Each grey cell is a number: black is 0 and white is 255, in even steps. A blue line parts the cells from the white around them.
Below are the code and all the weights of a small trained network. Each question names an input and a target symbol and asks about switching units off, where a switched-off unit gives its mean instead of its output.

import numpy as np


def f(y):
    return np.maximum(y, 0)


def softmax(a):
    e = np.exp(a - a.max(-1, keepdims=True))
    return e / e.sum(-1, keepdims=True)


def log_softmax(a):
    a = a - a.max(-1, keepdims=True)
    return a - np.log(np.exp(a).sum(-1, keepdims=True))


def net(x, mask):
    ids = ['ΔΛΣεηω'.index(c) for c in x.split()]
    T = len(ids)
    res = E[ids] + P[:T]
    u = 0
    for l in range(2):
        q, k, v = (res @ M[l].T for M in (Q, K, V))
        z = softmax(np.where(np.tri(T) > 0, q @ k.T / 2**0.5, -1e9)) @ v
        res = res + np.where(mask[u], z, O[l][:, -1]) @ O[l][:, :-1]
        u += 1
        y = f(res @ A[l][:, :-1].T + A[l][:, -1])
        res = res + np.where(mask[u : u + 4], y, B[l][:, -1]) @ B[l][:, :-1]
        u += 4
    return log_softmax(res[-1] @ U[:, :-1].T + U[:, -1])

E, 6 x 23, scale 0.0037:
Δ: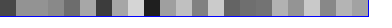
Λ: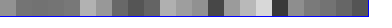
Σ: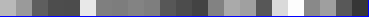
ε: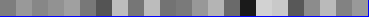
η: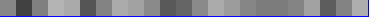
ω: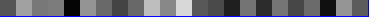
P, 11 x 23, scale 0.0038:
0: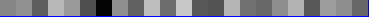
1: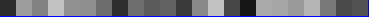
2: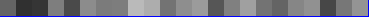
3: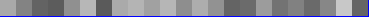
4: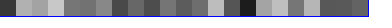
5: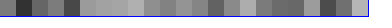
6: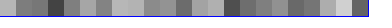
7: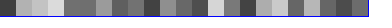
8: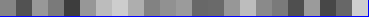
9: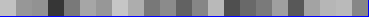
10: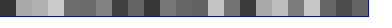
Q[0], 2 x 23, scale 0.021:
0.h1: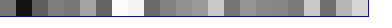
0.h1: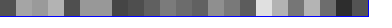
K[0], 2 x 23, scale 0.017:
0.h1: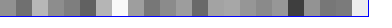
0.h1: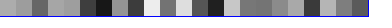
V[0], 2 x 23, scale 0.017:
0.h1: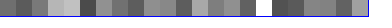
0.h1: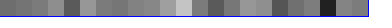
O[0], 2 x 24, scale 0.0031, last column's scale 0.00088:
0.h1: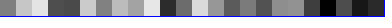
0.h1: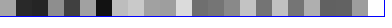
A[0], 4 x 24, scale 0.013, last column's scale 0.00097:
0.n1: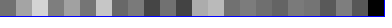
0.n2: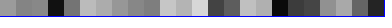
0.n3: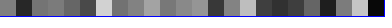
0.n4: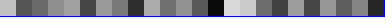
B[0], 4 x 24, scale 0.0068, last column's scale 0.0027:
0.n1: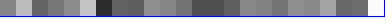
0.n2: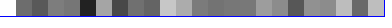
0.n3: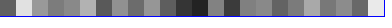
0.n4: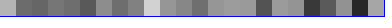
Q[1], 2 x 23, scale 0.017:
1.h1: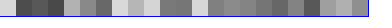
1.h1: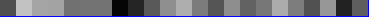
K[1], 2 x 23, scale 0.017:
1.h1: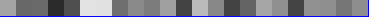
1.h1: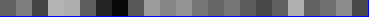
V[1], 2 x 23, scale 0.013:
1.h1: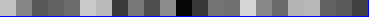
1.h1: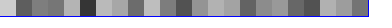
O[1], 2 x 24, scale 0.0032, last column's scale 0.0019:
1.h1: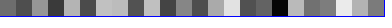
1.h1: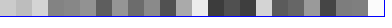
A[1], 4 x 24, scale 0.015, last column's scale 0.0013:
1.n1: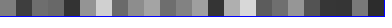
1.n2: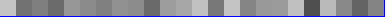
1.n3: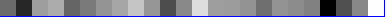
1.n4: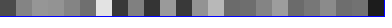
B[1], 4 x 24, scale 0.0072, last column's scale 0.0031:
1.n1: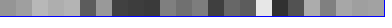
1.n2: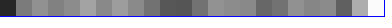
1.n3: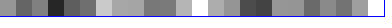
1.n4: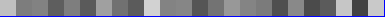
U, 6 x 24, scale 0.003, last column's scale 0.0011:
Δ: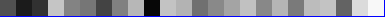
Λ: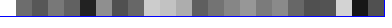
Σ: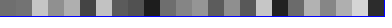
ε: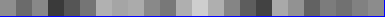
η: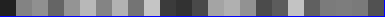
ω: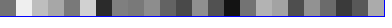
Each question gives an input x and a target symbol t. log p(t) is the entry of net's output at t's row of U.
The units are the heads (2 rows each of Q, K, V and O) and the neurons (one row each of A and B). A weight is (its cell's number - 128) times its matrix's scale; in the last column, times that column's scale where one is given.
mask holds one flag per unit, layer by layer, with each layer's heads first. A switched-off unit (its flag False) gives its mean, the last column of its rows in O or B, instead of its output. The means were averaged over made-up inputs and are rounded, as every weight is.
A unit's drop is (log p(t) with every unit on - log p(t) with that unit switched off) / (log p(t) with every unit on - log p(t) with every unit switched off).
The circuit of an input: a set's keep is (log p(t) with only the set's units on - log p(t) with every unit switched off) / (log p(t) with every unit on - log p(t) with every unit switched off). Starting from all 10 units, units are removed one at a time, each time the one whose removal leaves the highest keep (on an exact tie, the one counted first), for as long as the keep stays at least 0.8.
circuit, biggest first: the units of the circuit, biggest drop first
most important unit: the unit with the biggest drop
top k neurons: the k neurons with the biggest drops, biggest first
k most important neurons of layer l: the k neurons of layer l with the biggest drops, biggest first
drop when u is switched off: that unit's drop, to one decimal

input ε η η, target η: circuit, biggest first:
(0.n3, 1.h1, 0.h1)
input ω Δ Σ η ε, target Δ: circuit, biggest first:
(0.h1)
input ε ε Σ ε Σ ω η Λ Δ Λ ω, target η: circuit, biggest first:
(0.h1, 0.n1, 1.h1)
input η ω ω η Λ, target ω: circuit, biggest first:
(0.n4, 0.n1, 1.h1, 0.h1)
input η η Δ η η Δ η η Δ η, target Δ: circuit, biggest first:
(0.h1, 1.h1, 1.n4)
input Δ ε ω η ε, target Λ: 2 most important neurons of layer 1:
(1.n4, 1.n2)
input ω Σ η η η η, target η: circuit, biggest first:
(0.n3, 1.h1)
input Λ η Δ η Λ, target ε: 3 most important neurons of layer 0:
(0.n4, 0.n1, 0.n3)
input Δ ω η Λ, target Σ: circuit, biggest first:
(1.n2, 1.h1, 0.n2)
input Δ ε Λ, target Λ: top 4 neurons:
(0.n3, 0.n2, 0.n4, 1.n2)
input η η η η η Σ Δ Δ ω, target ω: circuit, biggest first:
(0.n3, 1.h1)
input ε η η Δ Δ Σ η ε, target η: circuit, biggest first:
(0.h1, 0.n1, 1.h1)
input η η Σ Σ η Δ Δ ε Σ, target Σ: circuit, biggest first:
(1.n1, 0.n3, 0.n1)
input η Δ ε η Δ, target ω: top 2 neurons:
(0.n1, 0.n4)
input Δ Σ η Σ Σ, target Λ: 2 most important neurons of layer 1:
(1.n4, 1.n2)
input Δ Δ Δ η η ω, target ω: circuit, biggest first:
(0.n3)
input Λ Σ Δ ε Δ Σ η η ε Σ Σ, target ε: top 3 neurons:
(1.n3, 0.n4, 0.n1)
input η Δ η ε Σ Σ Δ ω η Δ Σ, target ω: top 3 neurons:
(0.n1, 0.n4, 1.n3)
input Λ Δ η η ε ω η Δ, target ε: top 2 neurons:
(1.n3, 0.n1)
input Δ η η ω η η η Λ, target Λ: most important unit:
1.n4
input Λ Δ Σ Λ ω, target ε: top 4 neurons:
(1.n3, 0.n4, 0.n1, 0.n3)
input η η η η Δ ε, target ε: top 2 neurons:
(1.n3, 0.n1)
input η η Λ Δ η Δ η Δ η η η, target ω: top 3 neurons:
(0.n1, 0.n4, 1.n3)
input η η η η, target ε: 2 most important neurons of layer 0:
(0.n1, 0.n3)
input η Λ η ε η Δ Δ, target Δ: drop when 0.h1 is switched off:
0.6
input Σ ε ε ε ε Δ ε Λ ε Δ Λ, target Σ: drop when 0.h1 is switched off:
0.7
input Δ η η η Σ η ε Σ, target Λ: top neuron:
(1.n4)
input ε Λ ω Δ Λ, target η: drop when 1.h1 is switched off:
1.1
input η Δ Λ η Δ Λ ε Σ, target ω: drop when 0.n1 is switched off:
0.5
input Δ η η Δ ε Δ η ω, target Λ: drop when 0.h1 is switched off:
0.1
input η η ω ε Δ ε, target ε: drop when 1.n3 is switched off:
0.8
